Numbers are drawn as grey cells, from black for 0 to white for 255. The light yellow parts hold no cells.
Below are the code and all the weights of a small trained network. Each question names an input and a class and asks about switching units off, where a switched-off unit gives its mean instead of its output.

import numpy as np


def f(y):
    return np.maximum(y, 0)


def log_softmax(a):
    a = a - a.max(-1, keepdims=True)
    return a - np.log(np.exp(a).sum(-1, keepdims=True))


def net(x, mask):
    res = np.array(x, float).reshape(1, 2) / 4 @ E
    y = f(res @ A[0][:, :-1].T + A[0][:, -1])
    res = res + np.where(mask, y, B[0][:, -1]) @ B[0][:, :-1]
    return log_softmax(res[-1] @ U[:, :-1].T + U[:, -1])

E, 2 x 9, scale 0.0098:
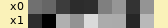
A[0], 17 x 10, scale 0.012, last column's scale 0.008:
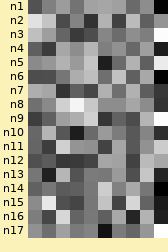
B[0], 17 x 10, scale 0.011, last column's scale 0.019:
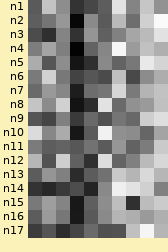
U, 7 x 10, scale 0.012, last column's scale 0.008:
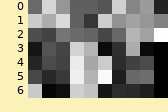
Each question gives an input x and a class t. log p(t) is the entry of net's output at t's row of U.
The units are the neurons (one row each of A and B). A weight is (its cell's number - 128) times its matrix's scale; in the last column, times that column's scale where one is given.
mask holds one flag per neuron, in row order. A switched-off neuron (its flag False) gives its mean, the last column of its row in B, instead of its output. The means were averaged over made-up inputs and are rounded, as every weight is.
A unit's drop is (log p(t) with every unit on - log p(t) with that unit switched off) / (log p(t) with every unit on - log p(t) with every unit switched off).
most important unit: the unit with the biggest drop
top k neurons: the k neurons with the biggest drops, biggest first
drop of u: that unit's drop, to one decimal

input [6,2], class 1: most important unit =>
n12
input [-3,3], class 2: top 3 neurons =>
[n12, n9, n10]
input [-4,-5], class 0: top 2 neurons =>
[n12, n15]
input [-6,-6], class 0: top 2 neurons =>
[n12, n2]
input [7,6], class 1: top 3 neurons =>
[n12, n2, n10]
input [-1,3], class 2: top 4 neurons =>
[n15, n7, n9, n2]
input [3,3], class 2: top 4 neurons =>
[n8, n15, n10, n7]
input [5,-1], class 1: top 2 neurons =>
[n12, n10]
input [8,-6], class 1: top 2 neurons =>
[n10, n12]
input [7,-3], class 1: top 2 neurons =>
[n10, n12]
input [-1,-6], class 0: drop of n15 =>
0.2
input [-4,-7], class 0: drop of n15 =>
0.1
